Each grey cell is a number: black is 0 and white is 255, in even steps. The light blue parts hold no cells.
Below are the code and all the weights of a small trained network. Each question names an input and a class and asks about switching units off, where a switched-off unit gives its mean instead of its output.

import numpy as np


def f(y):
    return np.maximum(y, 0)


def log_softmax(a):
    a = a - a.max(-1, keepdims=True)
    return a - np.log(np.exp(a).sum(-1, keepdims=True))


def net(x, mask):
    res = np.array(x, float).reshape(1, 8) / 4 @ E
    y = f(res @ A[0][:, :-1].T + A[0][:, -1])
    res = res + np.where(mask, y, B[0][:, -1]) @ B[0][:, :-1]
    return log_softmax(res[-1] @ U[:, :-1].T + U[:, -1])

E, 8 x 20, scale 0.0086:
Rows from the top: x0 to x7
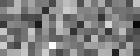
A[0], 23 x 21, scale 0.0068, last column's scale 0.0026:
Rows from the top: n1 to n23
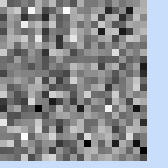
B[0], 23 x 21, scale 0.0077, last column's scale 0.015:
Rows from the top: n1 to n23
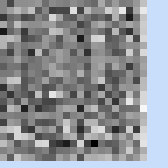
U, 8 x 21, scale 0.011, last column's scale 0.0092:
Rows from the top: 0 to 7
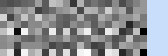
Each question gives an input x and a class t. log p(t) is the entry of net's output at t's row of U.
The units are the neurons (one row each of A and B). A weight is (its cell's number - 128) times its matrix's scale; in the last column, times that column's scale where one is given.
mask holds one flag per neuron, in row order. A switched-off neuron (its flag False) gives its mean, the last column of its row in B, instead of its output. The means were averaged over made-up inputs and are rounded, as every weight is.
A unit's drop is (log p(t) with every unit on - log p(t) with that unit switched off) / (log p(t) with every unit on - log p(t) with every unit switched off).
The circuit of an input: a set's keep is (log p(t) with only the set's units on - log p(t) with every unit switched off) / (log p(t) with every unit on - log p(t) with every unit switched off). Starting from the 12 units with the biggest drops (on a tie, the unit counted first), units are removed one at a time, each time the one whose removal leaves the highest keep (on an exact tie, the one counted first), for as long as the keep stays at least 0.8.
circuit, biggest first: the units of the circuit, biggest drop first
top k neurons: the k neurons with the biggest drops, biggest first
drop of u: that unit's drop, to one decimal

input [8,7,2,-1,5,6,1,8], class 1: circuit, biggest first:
[n2]
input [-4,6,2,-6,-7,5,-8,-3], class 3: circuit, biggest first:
[n3, n2]
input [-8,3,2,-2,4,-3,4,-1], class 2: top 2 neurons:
[n16, n5]
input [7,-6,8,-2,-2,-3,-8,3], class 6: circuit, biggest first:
[n15, n19, n6]
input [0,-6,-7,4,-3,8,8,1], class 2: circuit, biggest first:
[n21, n16]
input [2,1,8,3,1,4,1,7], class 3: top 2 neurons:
[n16, n21]
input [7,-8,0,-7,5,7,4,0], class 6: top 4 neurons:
[n15, n16, n20, n13]
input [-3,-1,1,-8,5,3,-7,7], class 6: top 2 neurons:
[n21, n16]
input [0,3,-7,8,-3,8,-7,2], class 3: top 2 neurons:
[n21, n20]
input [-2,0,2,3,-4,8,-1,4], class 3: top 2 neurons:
[n15, n16]
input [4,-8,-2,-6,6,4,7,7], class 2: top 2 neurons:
[n16, n21]
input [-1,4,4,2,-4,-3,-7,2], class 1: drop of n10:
-0.1
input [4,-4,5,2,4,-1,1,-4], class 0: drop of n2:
0.2
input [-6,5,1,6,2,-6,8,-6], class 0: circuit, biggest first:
[n14]
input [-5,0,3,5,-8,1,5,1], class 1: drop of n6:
0.0
